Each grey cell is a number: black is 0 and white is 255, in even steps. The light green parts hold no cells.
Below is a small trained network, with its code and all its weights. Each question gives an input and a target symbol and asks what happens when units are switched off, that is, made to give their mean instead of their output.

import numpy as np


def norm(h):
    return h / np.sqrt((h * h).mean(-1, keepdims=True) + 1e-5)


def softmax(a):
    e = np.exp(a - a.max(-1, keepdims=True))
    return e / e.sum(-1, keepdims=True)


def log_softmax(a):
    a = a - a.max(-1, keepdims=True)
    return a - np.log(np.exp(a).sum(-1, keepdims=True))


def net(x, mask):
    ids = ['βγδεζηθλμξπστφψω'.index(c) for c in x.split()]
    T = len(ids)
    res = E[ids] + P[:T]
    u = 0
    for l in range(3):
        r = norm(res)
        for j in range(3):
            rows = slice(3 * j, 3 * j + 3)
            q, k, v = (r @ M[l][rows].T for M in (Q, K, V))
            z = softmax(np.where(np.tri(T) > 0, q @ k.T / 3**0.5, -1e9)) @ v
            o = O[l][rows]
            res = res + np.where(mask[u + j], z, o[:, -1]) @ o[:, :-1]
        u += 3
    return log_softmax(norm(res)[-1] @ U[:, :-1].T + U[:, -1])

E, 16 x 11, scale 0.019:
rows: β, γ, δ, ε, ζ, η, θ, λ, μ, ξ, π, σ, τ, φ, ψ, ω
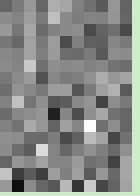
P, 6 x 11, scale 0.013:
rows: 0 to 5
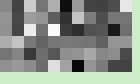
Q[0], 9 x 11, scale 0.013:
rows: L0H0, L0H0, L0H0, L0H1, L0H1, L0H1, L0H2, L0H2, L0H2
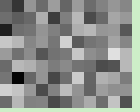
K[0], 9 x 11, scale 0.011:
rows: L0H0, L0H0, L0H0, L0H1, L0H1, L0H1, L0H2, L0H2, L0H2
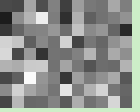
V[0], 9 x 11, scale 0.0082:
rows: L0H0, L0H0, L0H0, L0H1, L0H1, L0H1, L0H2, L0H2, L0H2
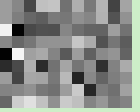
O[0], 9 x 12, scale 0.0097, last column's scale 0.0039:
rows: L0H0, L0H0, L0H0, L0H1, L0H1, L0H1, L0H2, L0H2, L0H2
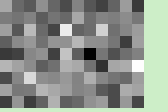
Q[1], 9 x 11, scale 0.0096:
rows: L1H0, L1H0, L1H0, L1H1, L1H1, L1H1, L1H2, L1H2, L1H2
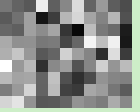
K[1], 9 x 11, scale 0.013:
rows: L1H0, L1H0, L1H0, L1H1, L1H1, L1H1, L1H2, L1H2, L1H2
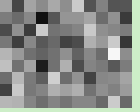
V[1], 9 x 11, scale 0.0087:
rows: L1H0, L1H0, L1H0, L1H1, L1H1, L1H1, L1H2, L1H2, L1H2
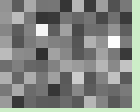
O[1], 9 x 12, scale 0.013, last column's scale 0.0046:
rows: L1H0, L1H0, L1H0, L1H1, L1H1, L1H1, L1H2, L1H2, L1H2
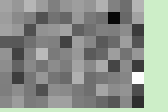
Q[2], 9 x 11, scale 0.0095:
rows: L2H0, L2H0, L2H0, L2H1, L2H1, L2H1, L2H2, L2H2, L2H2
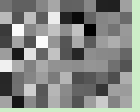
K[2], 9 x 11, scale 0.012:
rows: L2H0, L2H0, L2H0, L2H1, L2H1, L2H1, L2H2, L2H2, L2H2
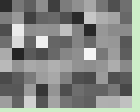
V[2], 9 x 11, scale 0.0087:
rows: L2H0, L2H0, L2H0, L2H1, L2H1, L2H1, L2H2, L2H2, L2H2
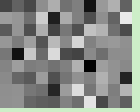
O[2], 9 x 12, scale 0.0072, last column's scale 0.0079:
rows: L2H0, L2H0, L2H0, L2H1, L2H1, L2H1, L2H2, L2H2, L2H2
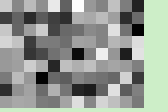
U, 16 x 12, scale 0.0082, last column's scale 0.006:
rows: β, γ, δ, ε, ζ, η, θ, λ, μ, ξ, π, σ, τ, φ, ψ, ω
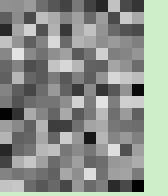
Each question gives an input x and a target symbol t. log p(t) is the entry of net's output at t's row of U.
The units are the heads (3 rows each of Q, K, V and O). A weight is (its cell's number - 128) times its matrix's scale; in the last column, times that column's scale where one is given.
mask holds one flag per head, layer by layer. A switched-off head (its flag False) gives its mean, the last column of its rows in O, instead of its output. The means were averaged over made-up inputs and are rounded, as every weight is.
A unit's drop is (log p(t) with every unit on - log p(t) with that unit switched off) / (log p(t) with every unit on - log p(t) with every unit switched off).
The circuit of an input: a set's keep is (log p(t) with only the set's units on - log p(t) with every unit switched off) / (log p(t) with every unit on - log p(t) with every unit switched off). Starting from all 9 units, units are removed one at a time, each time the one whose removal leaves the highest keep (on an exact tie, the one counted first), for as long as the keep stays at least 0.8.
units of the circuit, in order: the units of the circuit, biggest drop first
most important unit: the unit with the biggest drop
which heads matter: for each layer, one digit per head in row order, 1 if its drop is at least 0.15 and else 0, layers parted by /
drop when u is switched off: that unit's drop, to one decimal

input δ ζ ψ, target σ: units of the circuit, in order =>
L1H1
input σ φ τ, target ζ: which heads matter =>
000 / 010 / 000
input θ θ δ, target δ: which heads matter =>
011 / 100 / 100
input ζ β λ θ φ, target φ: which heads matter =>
110 / 010 / 010
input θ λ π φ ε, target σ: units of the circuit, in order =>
L0H2, L0H0
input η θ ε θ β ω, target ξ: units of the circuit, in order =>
L0H2, L1H1
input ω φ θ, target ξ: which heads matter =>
101 / 000 / 000
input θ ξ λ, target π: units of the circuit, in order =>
L2H0, L2H2
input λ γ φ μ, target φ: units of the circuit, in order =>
L0H1, L2H1
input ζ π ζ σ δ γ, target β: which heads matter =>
001 / 010 / 000
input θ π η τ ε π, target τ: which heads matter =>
010 / 000 / 000
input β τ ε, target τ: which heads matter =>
010 / 110 / 000
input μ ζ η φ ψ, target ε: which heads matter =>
010 / 000 / 100
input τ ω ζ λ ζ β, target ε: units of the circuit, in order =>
L2H0, L2H2, L0H1, L0H0
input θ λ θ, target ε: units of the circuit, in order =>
L0H0, L2H0, L1H0
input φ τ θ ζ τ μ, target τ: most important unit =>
L0H1
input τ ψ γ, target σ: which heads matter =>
100 / 000 / 000
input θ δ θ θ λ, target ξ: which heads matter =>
010 / 010 / 010
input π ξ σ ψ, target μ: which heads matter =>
110 / 010 / 000
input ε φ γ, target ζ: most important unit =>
L1H1
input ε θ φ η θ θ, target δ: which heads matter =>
101 / 110 / 000
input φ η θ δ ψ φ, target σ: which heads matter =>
101 / 000 / 000
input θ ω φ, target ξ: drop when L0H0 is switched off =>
0.3
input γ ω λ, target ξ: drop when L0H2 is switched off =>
0.2
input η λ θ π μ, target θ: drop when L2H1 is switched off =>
-0.1
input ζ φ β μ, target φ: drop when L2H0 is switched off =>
-0.1
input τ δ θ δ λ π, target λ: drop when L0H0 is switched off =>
0.0
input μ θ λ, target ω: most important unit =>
L1H1
